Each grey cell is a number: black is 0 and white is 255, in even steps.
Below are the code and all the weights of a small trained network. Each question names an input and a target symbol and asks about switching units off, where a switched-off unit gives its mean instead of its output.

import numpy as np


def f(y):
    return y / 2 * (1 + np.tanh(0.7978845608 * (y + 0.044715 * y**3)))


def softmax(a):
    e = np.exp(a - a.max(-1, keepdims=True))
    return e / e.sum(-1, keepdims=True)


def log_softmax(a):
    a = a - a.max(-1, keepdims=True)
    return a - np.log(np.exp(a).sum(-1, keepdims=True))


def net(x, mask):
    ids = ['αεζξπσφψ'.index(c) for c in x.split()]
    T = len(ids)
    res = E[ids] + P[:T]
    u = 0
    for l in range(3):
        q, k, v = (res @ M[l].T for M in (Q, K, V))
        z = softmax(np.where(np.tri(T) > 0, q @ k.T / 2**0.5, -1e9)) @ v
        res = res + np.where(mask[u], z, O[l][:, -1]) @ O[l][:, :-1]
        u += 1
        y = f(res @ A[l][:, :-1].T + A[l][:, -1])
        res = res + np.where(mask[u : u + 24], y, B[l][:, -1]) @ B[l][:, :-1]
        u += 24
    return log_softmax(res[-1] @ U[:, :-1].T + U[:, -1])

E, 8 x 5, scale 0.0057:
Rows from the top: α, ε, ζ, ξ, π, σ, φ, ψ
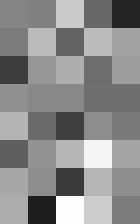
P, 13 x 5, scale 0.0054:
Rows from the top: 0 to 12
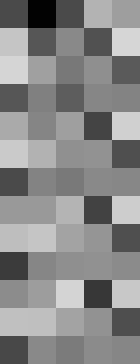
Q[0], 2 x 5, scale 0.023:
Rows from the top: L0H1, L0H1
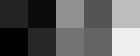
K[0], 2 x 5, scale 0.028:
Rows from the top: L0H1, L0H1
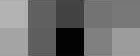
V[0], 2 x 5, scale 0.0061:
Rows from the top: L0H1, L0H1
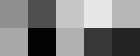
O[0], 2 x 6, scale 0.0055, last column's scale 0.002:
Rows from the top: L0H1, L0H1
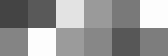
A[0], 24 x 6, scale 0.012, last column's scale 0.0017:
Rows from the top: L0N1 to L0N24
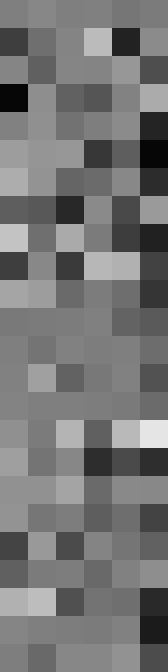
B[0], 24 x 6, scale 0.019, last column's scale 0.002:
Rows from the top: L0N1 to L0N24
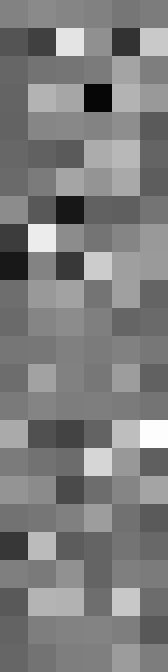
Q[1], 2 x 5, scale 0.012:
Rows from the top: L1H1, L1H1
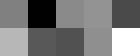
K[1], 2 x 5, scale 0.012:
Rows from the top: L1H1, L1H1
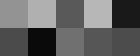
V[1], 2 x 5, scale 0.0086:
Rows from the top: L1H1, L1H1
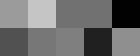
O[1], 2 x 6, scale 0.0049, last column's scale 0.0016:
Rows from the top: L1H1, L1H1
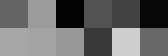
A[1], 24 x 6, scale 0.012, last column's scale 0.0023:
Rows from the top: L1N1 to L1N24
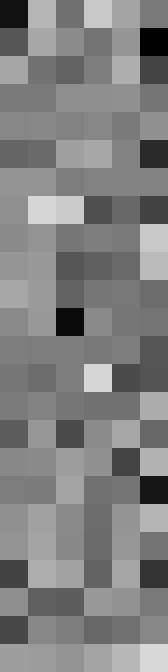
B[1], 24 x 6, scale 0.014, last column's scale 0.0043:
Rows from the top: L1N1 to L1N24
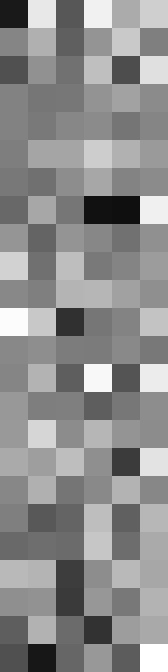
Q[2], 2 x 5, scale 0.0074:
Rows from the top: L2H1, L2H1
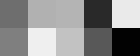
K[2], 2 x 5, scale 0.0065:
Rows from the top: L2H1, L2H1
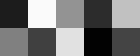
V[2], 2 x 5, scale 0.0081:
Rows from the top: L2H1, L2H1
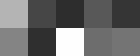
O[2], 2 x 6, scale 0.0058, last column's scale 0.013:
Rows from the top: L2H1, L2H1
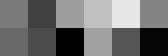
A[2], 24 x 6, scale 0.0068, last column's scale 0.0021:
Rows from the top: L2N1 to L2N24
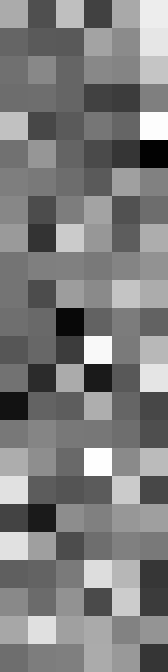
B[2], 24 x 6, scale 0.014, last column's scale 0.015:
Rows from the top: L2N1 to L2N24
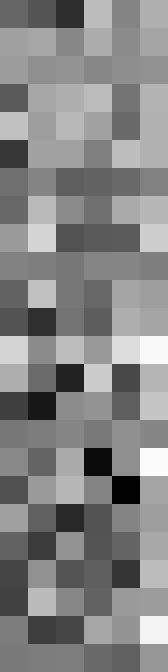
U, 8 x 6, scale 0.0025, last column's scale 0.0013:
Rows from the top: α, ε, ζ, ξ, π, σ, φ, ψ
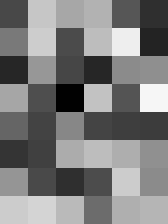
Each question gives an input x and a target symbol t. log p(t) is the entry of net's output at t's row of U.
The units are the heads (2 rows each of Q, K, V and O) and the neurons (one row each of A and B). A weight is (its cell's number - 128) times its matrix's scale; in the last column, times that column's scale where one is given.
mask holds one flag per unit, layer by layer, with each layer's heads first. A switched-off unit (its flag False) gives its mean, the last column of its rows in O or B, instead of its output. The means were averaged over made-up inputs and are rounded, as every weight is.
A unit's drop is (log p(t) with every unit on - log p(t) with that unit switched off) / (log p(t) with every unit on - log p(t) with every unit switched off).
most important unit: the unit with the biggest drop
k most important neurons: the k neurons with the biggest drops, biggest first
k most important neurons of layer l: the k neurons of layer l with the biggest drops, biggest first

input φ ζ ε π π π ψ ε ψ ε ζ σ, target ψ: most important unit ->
L0N4
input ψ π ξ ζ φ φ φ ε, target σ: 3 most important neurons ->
[L0N2 L1N14 L0N4]
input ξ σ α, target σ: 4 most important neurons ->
[L0N9 L2N15 L0N17 L1N1]
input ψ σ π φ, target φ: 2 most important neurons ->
[L0N10 L1N12]
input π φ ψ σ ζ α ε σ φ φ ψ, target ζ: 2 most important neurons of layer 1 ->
[L1N14 L1N12]
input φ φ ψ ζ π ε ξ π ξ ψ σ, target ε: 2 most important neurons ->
[L0N8 L0N10]
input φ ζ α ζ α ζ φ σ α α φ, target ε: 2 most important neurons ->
[L0N8 L0N10]
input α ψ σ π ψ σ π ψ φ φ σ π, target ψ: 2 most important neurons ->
[L0N4 L1N17]
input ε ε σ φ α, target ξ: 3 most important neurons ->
[L1N14 L0N10 L1N1]
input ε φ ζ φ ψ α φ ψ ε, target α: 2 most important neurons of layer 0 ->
[L0N10 L0N16]
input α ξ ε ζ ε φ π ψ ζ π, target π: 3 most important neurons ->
[L0N8 L1N12 L1N24]
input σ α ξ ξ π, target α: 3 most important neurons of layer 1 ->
[L1N14 L1N1 L1N6]
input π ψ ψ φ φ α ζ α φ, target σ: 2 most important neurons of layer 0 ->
[L0N22 L0N10]
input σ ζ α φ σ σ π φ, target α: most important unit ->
L1N14
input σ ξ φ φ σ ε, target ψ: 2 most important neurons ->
[L0N4 L1N1]
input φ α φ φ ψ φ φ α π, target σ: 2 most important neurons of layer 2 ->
[L2N15 L2N9]
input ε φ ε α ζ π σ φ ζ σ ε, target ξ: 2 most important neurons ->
[L0N10 L1N14]
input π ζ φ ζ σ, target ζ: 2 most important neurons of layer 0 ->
[L0N8 L0N10]
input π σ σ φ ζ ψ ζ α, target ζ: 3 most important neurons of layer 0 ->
[L0N8 L0N10 L0N6]
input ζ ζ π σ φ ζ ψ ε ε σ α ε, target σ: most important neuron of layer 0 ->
[L0N22]
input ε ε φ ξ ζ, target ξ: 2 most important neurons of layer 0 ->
[L0N10 L0N8]
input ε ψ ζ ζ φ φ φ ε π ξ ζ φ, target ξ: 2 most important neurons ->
[L1N8 L1N24]
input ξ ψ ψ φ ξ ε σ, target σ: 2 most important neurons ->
[L0N10 L2N15]
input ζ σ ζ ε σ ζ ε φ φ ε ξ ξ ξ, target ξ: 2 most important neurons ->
[L2N14 L1N1]
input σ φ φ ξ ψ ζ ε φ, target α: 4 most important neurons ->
[L1N14 L0N10 L1N1 L0N2]
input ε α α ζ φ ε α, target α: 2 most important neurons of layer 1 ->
[L1N17 L1N12]
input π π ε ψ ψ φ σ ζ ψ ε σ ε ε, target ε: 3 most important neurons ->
[L0N10 L0N4 L1N1]
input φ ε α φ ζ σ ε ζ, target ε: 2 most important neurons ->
[L0N8 L0N10]
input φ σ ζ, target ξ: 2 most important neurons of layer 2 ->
[L2N17 L2N14]
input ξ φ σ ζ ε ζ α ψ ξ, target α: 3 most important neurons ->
[L1N8 L0N10 L0N9]
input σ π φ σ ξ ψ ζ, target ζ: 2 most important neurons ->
[L0N4 L1N21]
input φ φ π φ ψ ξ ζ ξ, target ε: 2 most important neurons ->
[L0N10 L0N8]
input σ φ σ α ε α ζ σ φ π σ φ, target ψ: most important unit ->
L0H1
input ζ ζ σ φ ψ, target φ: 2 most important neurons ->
[L1N3 L0N2]
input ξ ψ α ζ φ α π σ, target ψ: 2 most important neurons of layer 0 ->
[L0N2 L0N16]
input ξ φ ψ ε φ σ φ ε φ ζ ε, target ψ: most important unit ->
L0N2
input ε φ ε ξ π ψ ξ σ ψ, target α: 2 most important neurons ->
[L0N9 L1N8]
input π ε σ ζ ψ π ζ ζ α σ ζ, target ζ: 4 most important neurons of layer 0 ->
[L0N16 L0N8 L0N10 L0N9]
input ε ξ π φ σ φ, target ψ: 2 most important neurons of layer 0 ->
[L0N4 L0N16]
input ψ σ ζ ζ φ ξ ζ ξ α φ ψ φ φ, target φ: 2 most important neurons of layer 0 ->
[L0N10 L0N9]
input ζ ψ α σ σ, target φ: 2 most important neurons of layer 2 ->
[L2N19 L2N13]
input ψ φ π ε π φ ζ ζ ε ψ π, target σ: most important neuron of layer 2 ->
[L2N12]
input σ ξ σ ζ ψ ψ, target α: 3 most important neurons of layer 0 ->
[L0N9 L0N10 L0N2]
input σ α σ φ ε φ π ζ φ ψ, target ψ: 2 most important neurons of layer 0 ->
[L0N4 L0N2]
